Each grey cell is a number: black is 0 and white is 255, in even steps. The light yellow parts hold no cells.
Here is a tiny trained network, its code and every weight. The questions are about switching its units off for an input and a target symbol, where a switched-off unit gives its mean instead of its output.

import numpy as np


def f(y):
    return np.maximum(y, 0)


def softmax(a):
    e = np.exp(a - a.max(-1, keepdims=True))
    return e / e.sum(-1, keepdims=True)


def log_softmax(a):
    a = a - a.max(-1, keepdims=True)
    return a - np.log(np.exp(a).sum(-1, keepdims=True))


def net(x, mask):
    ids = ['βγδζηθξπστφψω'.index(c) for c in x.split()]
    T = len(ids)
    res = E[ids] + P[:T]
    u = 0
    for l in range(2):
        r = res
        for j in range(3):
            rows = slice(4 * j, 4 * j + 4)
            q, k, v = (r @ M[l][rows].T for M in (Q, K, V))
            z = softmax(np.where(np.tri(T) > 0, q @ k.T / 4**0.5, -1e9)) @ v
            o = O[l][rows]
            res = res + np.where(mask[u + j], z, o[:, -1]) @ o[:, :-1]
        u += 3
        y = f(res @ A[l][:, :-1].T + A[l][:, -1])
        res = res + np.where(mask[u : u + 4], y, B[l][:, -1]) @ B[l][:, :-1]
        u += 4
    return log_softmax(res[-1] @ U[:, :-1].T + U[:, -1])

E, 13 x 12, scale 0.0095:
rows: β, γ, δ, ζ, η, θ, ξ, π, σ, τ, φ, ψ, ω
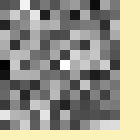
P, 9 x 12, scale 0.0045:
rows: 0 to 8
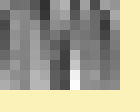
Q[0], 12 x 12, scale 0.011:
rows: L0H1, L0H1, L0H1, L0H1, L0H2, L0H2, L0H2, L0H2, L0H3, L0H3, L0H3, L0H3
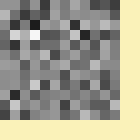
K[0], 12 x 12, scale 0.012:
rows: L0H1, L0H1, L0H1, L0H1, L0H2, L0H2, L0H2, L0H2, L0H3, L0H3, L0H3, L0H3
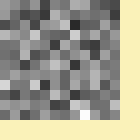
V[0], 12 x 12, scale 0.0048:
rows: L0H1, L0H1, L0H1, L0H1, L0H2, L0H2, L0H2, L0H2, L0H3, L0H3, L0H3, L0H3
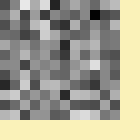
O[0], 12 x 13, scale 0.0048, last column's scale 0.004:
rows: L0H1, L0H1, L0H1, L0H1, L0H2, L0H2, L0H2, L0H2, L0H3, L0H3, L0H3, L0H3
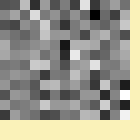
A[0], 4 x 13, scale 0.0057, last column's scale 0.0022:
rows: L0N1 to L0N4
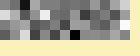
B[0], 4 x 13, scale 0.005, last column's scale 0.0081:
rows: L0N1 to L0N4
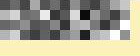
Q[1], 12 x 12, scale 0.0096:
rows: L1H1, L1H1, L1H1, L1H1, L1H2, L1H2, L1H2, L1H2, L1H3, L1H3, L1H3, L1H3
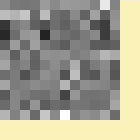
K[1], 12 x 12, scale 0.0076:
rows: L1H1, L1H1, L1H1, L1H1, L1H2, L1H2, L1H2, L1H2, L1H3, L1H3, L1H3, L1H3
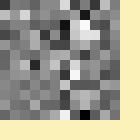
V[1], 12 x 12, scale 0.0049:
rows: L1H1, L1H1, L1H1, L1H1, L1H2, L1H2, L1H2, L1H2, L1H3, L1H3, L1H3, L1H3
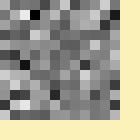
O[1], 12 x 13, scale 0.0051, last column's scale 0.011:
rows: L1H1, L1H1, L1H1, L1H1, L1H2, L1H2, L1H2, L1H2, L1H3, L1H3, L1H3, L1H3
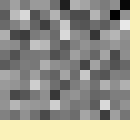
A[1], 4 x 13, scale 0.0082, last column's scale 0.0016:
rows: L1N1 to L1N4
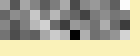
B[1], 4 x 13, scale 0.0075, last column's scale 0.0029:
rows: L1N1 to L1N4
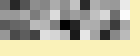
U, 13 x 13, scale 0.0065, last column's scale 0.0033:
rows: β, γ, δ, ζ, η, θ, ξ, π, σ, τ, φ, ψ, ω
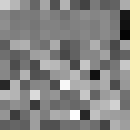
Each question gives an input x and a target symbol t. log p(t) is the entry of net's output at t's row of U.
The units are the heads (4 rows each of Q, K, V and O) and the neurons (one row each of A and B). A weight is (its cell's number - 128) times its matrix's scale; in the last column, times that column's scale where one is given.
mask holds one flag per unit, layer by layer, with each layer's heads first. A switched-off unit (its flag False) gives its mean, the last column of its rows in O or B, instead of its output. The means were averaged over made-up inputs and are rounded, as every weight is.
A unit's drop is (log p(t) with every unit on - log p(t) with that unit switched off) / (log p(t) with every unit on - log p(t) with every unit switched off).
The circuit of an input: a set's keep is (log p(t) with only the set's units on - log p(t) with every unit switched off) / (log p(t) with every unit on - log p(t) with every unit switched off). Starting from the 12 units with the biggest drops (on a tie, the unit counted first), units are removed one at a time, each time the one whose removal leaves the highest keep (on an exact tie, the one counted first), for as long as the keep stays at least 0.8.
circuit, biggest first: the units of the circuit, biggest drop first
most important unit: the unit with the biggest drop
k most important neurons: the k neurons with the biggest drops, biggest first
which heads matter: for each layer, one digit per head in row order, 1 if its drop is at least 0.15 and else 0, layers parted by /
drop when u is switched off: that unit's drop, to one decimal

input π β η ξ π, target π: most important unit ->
L0H2
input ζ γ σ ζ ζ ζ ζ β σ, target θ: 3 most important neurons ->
L1N3; L0N3; L0N2
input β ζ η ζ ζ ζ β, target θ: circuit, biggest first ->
L0H3; L1H1; L1N3
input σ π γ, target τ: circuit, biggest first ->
L1H1; L0H3; L0H1; L1H3
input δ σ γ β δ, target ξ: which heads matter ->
101 / 000
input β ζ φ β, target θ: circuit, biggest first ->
L1H1; L0H3; L1N3
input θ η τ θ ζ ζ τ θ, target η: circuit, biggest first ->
L1H1; L0N3; L0H3
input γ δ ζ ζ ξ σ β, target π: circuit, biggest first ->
L0H2; L0H3
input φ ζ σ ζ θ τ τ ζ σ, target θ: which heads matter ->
111 / 100
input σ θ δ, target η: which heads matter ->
000 / 100
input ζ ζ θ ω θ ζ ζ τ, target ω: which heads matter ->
001 / 000
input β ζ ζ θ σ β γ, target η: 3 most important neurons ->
L0N3; L1N2; L0N1
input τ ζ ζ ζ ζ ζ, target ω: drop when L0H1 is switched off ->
0.0
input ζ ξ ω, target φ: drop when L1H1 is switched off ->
0.1
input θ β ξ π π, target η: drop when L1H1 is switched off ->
0.8
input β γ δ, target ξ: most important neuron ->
L1N4
